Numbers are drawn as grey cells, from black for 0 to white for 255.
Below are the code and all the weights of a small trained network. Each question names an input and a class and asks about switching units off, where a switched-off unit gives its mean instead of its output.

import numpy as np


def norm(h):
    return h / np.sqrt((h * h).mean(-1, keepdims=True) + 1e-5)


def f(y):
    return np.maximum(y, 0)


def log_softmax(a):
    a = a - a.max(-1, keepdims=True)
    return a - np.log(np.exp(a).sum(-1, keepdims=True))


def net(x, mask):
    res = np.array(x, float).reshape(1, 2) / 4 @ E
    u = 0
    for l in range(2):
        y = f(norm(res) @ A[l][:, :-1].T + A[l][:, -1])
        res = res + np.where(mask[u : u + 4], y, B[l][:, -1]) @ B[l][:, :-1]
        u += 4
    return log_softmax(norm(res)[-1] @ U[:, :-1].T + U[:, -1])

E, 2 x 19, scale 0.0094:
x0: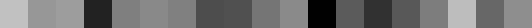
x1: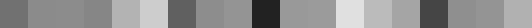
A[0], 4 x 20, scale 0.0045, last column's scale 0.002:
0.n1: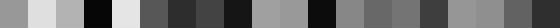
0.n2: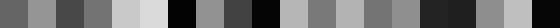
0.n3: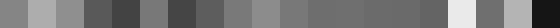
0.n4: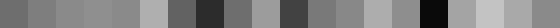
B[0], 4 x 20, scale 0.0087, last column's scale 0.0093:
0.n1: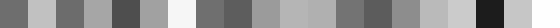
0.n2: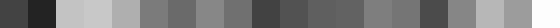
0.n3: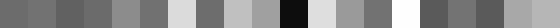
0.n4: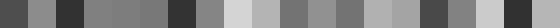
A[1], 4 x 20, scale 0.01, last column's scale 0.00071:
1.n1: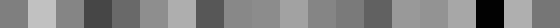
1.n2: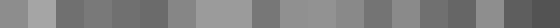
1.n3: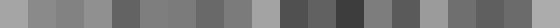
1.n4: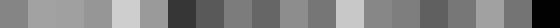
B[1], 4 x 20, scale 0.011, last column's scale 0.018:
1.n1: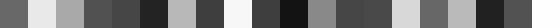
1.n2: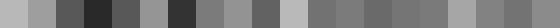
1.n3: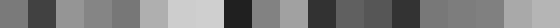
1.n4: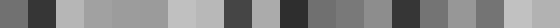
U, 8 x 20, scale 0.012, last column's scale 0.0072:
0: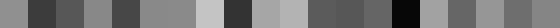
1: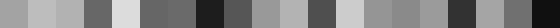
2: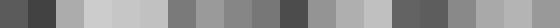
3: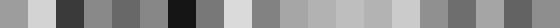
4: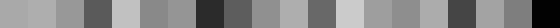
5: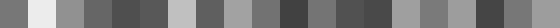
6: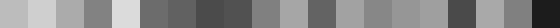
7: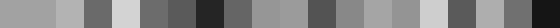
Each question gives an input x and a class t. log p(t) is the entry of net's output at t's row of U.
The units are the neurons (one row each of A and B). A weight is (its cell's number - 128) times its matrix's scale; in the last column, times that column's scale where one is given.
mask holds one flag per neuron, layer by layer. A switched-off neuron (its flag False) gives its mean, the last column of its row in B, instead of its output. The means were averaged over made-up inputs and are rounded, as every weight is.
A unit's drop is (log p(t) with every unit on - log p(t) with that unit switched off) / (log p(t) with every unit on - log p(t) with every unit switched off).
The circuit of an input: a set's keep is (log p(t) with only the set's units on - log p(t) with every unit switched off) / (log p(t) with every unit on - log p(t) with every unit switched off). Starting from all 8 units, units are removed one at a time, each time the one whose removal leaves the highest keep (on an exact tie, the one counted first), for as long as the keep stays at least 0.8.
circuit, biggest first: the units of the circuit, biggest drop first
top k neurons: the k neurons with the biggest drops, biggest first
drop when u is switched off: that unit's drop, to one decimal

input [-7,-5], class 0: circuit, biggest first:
[1.n1]
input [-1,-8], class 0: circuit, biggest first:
[0.n1; 1.n1]
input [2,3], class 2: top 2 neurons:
[0.n2; 1.n1]
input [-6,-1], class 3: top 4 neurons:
[0.n2; 1.n3; 0.n1; 1.n1]
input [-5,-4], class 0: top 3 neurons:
[1.n1; 0.n1; 0.n2]
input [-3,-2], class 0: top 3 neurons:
[0.n1; 1.n1; 0.n3]
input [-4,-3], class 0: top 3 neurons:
[0.n1; 1.n1; 0.n2]
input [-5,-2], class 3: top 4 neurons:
[1.n3; 0.n1; 0.n2; 1.n1]
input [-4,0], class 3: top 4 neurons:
[0.n2; 1.n3; 0.n1; 1.n4]
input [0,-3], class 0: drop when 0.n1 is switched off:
1.2
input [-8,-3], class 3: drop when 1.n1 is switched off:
0.4
